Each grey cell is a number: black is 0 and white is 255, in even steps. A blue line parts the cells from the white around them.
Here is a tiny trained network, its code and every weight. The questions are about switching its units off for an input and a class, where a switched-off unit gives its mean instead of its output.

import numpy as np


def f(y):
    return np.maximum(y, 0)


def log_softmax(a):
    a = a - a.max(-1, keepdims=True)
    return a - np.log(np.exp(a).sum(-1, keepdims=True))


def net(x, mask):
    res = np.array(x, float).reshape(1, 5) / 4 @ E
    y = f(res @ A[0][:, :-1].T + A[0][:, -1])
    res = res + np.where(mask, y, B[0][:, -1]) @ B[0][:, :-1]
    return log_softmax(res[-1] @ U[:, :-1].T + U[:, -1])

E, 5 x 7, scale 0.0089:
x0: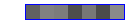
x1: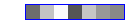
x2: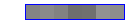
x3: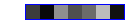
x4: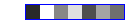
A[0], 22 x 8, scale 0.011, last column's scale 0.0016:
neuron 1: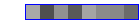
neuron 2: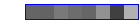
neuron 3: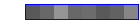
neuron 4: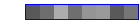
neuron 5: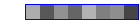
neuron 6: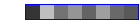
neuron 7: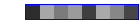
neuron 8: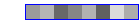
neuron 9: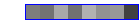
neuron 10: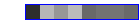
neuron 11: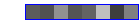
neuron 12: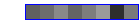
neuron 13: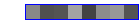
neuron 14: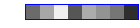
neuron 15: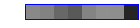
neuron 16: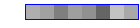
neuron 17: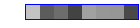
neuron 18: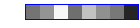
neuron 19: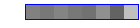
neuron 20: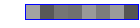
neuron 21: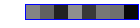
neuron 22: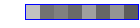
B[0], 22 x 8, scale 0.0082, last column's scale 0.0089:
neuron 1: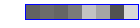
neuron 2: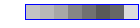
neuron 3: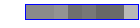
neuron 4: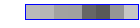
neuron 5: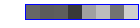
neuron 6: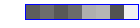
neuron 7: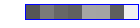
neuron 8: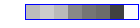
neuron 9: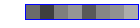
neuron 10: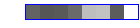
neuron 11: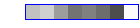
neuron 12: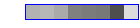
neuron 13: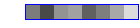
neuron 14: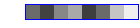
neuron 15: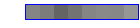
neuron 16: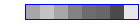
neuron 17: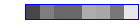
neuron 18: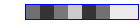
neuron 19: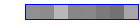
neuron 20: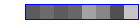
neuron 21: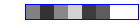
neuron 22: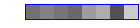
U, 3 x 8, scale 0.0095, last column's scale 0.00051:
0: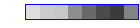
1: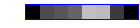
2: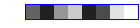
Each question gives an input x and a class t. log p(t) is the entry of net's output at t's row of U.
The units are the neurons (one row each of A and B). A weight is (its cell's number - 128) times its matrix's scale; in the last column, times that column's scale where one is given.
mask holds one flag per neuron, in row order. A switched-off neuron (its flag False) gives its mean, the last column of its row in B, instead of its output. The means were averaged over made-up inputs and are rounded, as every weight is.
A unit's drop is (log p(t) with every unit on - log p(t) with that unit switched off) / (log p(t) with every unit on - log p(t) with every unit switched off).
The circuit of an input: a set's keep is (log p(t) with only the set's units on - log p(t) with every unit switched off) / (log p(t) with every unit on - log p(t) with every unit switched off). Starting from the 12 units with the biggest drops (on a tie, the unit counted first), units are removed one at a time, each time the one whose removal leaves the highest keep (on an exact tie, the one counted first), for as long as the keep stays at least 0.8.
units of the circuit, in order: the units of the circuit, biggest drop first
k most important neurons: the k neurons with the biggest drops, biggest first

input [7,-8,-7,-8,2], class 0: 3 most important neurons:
(neuron 8; neuron 16; neuron 18)
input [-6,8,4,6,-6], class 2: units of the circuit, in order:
(neuron 18)
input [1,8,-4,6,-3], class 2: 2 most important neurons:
(neuron 18; neuron 14)
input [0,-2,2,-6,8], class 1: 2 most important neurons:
(neuron 10; neuron 6)
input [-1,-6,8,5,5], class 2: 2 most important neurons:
(neuron 21; neuron 8)
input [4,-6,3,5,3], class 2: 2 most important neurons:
(neuron 21; neuron 8)
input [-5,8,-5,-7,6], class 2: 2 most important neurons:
(neuron 18; neuron 14)
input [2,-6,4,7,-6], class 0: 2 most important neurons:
(neuron 11; neuron 2)
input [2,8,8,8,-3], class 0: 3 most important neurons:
(neuron 11; neuron 12; neuron 21)
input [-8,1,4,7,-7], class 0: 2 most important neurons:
(neuron 11; neuron 2)
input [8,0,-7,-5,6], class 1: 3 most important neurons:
(neuron 10; neuron 6; neuron 11)
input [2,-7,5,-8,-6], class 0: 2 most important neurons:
(neuron 8; neuron 16)
